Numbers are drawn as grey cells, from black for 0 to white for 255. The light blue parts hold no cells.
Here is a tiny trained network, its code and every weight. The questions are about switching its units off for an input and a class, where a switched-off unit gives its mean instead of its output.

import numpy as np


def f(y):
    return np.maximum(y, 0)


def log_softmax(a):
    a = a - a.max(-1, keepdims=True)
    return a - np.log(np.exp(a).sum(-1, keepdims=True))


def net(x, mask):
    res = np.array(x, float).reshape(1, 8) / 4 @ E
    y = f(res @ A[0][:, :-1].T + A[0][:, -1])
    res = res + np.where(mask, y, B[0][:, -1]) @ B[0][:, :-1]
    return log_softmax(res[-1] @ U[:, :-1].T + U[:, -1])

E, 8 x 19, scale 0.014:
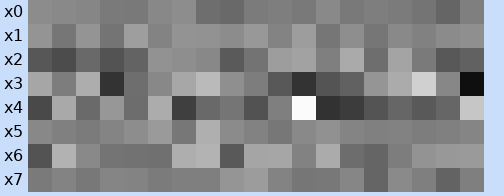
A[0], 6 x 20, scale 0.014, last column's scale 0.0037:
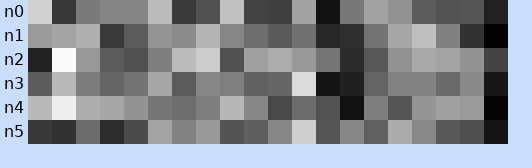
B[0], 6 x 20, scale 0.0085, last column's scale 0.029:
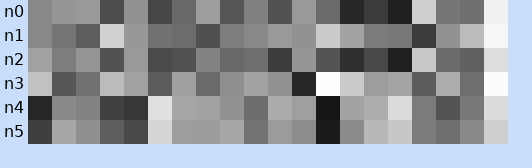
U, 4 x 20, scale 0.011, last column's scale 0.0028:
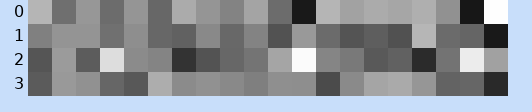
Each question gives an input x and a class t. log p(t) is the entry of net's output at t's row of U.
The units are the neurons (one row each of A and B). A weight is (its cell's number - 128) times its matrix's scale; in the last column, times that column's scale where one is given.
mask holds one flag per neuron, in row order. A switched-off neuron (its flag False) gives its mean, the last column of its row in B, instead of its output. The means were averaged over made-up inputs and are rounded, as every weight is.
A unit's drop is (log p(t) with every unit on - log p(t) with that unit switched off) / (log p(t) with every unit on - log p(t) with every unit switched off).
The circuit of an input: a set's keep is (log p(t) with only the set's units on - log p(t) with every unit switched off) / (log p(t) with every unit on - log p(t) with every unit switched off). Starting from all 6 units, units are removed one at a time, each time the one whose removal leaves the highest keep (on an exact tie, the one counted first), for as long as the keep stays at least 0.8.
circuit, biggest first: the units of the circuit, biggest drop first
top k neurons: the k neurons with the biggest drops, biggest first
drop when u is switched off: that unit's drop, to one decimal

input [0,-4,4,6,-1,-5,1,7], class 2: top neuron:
[n1]
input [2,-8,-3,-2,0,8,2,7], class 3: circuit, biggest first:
[n1; n0]
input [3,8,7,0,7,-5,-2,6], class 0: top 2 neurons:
[n3; n4]
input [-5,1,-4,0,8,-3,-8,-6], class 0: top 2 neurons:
[n3; n2]
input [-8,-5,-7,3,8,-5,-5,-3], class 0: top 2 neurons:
[n3; n5]
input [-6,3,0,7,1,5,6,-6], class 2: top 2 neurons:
[n1; n0]
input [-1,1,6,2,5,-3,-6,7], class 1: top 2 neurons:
[n0; n4]
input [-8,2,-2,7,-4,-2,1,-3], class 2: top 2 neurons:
[n1; n3]
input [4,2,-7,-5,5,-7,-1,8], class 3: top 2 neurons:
[n4; n1]
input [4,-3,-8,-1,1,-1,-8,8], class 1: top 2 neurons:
[n0; n5]
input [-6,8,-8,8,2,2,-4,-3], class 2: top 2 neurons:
[n1; n5]
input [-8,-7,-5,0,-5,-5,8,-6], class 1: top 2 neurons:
[n3; n2]
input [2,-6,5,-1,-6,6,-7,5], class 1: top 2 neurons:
[n3; n0]
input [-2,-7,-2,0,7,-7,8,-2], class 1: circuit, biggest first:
[n2]
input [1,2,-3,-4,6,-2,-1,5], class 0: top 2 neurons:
[n3; n1]
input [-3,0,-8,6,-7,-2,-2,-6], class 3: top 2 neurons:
[n4; n3]
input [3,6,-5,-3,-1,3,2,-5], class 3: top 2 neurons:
[n1; n3]
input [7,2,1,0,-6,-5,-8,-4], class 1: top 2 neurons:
[n3; n0]
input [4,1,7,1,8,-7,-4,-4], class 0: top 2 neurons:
[n3; n4]
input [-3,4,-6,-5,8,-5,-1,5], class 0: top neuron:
[n3]
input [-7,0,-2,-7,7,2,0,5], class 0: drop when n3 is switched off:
0.7
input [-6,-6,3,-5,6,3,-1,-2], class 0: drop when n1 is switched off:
0.2
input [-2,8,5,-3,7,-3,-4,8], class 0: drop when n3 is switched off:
0.9
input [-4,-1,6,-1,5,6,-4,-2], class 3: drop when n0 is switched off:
0.0
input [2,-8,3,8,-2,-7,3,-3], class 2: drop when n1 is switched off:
0.7
